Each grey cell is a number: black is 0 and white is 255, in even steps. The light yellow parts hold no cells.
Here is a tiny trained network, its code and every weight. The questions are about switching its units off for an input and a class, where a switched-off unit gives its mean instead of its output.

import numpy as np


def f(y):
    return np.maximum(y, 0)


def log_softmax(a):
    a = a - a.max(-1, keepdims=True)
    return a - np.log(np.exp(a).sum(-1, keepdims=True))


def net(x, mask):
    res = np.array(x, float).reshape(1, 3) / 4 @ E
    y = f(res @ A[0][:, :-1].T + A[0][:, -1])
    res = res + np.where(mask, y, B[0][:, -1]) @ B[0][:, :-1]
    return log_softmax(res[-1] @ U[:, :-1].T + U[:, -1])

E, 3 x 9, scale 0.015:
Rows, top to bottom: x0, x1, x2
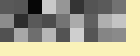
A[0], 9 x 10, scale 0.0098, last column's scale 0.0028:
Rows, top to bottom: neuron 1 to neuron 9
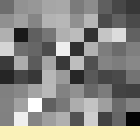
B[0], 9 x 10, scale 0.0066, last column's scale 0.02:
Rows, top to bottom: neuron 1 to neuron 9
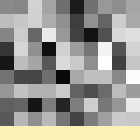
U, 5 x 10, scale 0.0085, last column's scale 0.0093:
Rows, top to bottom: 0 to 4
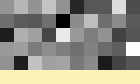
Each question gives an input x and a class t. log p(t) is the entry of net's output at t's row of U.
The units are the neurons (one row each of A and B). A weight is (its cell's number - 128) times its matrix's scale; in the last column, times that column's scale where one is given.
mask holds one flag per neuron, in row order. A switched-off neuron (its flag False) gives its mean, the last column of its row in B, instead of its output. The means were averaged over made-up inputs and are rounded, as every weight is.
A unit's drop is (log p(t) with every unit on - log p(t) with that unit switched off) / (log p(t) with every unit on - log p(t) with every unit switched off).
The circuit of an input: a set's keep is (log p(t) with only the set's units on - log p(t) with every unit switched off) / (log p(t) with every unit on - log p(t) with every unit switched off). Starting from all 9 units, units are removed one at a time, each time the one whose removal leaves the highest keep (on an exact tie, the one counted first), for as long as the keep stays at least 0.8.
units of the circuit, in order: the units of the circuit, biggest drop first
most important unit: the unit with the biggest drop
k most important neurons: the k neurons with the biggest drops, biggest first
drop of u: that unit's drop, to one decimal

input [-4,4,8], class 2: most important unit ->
neuron 5
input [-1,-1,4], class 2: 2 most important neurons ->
neuron 6; neuron 5
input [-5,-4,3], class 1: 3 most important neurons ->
neuron 8; neuron 3; neuron 4
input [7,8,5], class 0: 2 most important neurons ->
neuron 3; neuron 8
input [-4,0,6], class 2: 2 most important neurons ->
neuron 5; neuron 6
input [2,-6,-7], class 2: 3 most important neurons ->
neuron 4; neuron 3; neuron 8
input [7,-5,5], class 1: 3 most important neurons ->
neuron 6; neuron 3; neuron 4
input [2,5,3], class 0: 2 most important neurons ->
neuron 3; neuron 4
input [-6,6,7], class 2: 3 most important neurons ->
neuron 5; neuron 6; neuron 9
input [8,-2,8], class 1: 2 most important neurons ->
neuron 6; neuron 4
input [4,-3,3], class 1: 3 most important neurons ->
neuron 6; neuron 3; neuron 4
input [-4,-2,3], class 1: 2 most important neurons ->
neuron 8; neuron 4
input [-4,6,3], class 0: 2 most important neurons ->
neuron 3; neuron 6
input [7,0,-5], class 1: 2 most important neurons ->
neuron 6; neuron 5
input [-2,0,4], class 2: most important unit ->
neuron 6
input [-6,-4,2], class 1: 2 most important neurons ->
neuron 8; neuron 3
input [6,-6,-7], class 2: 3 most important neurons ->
neuron 4; neuron 3; neuron 8
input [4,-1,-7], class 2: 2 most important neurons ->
neuron 4; neuron 8
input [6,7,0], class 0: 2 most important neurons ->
neuron 3; neuron 8
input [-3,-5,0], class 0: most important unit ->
neuron 6
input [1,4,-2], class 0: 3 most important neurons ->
neuron 3; neuron 5; neuron 6
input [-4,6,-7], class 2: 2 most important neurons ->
neuron 4; neuron 9
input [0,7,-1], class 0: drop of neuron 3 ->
0.2
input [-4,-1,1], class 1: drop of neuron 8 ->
0.3
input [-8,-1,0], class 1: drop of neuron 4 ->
0.0
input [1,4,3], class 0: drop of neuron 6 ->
0.2
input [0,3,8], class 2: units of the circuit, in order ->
neuron 5
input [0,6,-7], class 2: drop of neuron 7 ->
0.1
